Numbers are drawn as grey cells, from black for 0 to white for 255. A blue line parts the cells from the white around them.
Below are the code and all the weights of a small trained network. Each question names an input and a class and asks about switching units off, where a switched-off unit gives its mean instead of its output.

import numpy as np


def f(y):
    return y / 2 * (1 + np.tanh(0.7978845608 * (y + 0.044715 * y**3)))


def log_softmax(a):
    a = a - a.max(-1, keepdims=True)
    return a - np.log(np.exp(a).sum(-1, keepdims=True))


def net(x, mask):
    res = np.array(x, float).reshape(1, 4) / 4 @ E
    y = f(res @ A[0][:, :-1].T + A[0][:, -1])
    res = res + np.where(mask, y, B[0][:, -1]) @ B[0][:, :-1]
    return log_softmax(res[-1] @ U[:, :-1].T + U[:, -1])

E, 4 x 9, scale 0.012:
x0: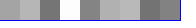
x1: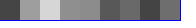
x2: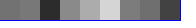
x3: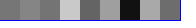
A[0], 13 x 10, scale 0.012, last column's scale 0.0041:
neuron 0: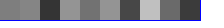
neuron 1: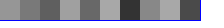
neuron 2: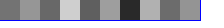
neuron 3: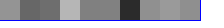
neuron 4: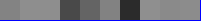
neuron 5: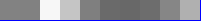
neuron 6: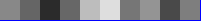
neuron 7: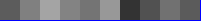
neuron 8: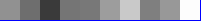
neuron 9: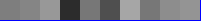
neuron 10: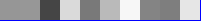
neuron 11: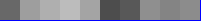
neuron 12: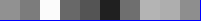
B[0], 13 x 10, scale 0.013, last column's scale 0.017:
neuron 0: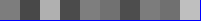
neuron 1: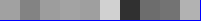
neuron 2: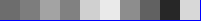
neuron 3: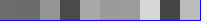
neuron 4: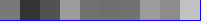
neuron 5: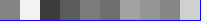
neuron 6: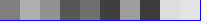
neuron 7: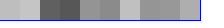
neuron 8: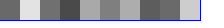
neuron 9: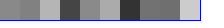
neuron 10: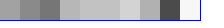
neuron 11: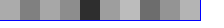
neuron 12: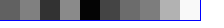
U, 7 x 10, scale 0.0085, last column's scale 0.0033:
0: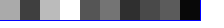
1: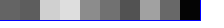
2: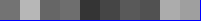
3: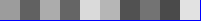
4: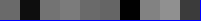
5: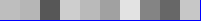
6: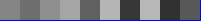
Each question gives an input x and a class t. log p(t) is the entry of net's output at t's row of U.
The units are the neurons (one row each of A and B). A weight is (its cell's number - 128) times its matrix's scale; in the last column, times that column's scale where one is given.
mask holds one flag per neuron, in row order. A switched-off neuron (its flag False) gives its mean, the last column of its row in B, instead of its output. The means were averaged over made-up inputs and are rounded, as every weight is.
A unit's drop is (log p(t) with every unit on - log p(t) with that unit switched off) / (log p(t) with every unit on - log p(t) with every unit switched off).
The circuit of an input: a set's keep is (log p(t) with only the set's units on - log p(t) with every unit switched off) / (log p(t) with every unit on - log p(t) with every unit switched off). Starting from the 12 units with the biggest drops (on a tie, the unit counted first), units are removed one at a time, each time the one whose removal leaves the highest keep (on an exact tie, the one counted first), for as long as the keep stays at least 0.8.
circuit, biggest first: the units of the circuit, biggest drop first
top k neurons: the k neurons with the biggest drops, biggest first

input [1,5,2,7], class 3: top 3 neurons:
neuron 2; neuron 10; neuron 12
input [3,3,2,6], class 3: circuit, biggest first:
neuron 2
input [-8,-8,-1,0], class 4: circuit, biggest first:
neuron 5; neuron 4
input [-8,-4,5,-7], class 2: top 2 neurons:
neuron 6; neuron 2
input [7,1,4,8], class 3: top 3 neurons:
neuron 0; neuron 2; neuron 1
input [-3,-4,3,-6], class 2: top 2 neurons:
neuron 2; neuron 10
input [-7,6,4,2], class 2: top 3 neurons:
neuron 10; neuron 7; neuron 2
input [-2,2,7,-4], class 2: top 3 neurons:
neuron 10; neuron 6; neuron 2
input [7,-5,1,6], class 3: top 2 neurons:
neuron 0; neuron 2
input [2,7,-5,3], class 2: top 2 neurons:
neuron 12; neuron 10
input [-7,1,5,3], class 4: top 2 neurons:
neuron 10; neuron 4
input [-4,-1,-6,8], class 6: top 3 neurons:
neuron 2; neuron 6; neuron 3
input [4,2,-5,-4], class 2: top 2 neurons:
neuron 12; neuron 2
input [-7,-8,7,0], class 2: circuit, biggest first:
neuron 6
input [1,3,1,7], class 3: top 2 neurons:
neuron 2; neuron 12
